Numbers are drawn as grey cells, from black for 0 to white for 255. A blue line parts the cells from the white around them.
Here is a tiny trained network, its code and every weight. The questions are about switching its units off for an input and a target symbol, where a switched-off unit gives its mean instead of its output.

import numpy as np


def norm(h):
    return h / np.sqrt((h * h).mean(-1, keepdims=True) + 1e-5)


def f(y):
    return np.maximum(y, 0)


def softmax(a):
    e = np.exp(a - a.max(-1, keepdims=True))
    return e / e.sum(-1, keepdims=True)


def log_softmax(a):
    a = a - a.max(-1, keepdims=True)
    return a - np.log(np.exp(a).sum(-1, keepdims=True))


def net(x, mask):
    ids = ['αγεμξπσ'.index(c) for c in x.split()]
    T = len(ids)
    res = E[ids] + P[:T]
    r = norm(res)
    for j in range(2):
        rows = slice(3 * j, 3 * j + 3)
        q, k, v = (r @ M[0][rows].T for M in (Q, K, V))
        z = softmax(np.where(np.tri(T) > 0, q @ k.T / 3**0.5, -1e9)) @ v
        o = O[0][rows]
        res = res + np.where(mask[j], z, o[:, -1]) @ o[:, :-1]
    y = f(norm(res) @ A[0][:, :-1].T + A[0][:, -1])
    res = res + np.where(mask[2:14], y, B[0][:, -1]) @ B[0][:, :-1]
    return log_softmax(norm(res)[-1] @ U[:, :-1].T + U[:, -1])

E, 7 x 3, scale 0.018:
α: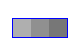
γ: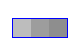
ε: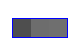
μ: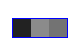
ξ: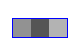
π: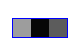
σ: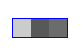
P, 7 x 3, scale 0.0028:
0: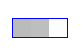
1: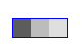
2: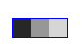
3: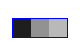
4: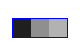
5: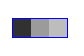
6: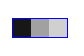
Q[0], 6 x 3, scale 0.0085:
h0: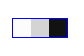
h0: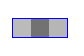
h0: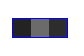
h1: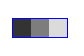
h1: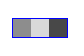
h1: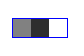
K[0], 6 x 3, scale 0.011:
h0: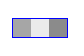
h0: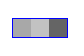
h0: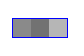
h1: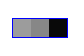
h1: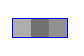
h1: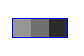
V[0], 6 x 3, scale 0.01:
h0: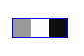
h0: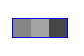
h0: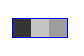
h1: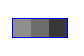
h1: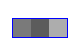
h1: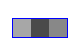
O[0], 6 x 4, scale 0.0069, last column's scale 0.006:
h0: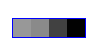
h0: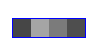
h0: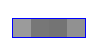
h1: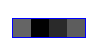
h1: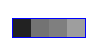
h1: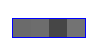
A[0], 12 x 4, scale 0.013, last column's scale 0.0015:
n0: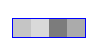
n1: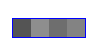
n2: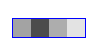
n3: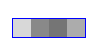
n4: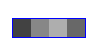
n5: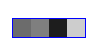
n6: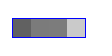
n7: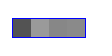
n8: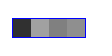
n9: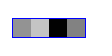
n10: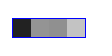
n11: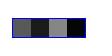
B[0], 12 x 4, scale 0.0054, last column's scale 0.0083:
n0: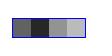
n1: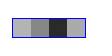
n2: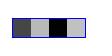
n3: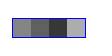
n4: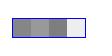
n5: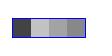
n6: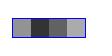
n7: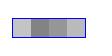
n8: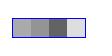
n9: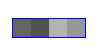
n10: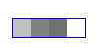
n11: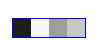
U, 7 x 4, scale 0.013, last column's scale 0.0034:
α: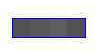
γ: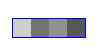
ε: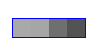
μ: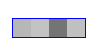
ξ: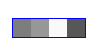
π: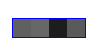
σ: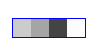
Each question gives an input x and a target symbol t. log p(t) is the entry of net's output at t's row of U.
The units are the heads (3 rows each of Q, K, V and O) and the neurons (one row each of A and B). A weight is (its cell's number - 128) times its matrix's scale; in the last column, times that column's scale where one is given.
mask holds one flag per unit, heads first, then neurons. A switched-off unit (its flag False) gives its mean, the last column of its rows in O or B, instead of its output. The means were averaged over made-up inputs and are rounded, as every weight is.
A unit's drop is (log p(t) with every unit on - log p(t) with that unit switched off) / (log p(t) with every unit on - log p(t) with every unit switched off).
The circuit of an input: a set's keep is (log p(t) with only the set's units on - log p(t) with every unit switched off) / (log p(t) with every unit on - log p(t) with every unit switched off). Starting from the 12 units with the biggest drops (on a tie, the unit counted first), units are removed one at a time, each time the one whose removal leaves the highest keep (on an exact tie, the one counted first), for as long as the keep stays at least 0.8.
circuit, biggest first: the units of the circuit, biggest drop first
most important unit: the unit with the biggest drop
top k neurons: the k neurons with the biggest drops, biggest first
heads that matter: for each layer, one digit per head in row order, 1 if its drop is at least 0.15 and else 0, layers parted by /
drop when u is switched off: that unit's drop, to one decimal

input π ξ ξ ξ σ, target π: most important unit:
n2
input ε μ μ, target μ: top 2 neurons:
[n2; n3]
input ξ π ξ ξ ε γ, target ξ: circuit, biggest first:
[n0; n10]
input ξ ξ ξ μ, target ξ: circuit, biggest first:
[h0; n2]
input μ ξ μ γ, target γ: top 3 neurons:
[n11; n0; n3]
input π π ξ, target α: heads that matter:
01
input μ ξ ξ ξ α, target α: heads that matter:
10
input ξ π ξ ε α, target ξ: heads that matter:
01
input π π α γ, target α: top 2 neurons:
[n0; n9]
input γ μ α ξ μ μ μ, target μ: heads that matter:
00
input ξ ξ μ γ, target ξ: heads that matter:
01
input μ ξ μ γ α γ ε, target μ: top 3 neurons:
[n0; n10; n8]
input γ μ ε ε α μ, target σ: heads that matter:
00
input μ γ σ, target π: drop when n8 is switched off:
0.1
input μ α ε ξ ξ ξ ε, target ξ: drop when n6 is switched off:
0.0
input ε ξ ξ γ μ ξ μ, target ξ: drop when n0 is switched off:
-0.1
